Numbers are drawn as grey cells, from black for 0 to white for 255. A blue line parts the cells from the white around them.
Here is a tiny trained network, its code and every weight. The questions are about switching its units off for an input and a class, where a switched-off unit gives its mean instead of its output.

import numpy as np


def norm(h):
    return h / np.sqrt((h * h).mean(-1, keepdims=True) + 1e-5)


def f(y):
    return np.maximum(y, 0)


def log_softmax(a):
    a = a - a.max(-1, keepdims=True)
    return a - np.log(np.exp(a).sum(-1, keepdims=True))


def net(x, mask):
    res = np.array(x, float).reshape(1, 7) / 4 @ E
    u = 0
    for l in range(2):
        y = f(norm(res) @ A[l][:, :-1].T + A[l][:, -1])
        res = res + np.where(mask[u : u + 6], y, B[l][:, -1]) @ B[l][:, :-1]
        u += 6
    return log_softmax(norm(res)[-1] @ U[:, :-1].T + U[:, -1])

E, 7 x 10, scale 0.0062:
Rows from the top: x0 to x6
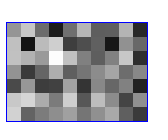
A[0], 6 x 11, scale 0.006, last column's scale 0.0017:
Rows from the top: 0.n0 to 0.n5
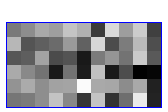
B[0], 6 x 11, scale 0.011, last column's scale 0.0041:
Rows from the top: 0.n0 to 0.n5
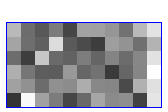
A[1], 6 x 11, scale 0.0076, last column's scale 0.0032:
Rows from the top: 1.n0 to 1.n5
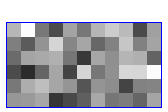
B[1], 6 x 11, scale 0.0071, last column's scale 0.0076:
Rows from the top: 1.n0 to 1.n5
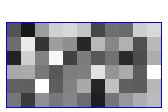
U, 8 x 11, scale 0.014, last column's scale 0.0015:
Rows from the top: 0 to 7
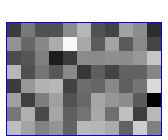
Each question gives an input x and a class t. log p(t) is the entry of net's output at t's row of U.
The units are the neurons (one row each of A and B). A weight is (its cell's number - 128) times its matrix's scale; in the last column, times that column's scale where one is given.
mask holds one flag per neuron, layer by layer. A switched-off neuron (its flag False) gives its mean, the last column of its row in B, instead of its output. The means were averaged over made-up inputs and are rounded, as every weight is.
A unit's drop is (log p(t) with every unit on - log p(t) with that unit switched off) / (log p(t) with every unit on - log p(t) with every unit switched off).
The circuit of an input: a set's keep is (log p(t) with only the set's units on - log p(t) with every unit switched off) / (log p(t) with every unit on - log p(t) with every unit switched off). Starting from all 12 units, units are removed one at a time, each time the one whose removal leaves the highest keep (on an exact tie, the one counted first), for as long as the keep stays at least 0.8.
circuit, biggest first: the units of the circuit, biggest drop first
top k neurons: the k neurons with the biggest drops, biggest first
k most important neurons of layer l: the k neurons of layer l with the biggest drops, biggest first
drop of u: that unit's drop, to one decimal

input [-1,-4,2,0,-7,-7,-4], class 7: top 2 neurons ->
0.n0, 0.n4
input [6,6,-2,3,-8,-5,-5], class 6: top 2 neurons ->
1.n1, 1.n3
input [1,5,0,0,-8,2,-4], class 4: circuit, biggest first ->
0.n5
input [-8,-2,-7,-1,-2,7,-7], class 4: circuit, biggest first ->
0.n5, 1.n2
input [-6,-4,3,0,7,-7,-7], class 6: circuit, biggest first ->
1.n3, 1.n0
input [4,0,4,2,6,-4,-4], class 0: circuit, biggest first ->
0.n1, 1.n1
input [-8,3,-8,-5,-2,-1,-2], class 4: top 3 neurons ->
0.n5, 1.n2, 0.n1
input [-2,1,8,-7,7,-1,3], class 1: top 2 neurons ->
1.n0, 0.n2
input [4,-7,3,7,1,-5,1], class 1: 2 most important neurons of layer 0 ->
0.n2, 0.n1
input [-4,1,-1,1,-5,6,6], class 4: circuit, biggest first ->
0.n5, 1.n4
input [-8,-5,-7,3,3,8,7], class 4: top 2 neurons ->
0.n1, 0.n5
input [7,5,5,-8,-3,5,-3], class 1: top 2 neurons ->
1.n0, 0.n2
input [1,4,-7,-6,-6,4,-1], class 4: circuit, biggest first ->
0.n5, 0.n1
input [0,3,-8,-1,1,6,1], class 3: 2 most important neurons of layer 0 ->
0.n3, 0.n1
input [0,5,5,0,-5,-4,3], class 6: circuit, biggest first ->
1.n1
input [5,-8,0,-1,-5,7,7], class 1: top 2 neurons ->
1.n0, 1.n3
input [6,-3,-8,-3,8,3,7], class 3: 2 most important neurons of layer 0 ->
0.n3, 0.n5
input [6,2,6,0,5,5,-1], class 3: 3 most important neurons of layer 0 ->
0.n3, 0.n5, 0.n4
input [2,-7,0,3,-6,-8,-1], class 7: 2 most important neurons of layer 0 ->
0.n4, 0.n0
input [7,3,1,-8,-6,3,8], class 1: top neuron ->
1.n0
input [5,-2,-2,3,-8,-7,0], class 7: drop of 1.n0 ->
-0.1
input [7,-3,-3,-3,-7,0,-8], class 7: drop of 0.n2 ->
0.1
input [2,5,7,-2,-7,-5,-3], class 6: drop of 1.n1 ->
0.2
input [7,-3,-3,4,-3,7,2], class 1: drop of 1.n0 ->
0.2
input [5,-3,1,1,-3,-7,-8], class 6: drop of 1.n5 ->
0.0
